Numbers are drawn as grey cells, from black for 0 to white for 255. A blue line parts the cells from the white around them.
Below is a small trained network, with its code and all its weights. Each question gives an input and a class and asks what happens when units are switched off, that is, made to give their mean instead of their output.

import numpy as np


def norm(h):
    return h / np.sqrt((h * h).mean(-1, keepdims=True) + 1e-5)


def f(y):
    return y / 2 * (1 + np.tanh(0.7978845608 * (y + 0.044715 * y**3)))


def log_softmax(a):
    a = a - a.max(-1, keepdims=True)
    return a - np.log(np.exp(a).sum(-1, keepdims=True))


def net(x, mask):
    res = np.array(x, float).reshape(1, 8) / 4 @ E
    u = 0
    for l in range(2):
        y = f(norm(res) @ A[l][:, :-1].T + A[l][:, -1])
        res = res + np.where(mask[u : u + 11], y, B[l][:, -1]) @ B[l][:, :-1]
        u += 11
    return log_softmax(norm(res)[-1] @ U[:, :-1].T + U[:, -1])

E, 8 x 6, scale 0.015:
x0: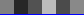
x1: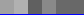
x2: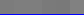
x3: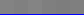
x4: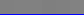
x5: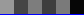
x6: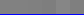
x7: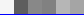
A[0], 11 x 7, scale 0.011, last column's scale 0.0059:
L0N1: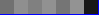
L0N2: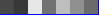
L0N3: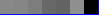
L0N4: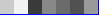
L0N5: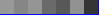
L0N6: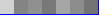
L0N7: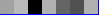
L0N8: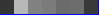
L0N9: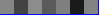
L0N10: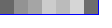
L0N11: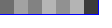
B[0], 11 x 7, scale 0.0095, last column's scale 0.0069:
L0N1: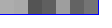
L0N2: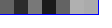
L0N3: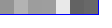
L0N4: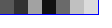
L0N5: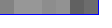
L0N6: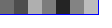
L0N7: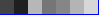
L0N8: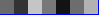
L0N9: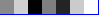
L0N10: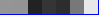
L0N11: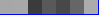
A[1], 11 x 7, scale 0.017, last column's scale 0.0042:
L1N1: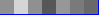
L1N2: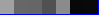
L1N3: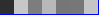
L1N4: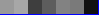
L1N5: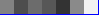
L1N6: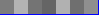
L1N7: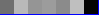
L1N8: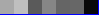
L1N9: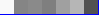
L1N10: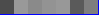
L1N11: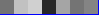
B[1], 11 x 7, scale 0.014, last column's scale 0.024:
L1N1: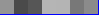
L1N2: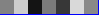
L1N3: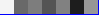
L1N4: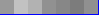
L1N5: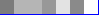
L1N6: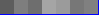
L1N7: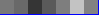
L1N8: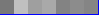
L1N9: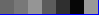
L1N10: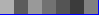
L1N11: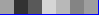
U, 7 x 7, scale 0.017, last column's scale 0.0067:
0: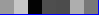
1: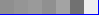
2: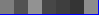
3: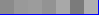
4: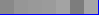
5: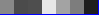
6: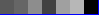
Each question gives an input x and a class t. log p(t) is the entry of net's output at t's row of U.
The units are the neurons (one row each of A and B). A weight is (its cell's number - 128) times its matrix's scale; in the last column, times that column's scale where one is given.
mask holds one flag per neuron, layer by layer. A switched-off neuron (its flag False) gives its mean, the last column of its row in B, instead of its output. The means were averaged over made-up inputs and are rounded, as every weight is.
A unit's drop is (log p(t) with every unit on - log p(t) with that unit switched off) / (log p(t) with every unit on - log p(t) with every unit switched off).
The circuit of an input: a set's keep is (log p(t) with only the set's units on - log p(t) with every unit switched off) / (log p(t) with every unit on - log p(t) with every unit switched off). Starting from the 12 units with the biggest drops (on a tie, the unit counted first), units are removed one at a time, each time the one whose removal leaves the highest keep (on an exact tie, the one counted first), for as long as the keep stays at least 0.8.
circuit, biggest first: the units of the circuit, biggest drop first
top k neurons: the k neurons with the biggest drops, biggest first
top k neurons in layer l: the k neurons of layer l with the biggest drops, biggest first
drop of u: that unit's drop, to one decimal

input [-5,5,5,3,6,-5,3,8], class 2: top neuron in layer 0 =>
[L0N9]
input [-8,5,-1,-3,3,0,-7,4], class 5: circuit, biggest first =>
[L1N11 L1N1]
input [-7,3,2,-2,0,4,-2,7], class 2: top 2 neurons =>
[L1N9 L1N5]
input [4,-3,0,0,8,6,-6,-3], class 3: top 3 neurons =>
[L0N9 L1N5 L0N10]
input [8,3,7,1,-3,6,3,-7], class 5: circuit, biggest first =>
[L1N9 L1N5]
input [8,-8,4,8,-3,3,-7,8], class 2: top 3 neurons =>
[L1N9 L1N11 L0N7]
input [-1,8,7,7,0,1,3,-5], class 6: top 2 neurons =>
[L0N4 L0N7]
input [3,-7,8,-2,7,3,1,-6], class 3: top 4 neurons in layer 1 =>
[L1N5 L1N9 L1N2 L1N7]
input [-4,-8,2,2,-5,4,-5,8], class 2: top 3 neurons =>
[L1N9 L0N4 L0N7]
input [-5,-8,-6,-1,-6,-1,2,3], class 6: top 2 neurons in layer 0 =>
[L0N2 L0N10]
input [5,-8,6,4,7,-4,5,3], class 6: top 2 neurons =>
[L0N2 L1N11]
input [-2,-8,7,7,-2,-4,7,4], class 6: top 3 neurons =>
[L0N2 L0N9 L1N3]
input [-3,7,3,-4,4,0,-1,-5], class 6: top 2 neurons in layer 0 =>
[L0N4 L0N7]
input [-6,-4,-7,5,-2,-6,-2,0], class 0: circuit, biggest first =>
[L1N5]
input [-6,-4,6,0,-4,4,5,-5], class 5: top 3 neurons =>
[L1N11 L0N10 L0N6]
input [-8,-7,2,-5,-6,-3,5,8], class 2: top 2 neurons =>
[L1N9 L1N5]
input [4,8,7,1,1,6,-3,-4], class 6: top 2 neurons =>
[L0N7 L0N4]
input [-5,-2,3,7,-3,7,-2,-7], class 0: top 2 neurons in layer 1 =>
[L1N2 L1N9]
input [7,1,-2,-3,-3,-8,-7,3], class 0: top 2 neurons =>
[L1N11 L1N5]
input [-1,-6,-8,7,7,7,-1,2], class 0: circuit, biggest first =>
[L1N2]
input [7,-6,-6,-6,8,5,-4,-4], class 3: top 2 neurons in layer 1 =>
[L1N5 L1N11]
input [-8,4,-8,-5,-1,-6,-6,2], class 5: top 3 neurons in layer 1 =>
[L1N11 L1N1 L1N5]
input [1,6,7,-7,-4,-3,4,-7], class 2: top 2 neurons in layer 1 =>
[L1N3 L1N11]
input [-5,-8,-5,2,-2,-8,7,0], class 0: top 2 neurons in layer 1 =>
[L1N5 L1N7]
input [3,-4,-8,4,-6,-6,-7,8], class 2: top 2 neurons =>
[L1N9 L0N9]
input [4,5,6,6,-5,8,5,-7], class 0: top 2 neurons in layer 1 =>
[L1N2 L1N9]
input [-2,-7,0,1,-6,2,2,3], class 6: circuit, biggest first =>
[L0N2]
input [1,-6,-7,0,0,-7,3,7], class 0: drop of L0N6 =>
-0.1
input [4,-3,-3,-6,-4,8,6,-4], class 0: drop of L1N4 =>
0.0
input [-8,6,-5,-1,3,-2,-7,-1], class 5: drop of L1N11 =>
0.7
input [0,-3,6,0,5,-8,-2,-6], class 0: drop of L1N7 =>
0.1
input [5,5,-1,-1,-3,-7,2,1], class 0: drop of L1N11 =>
0.3
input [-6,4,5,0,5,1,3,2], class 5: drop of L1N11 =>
0.8
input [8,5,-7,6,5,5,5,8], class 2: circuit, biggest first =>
[L1N9]
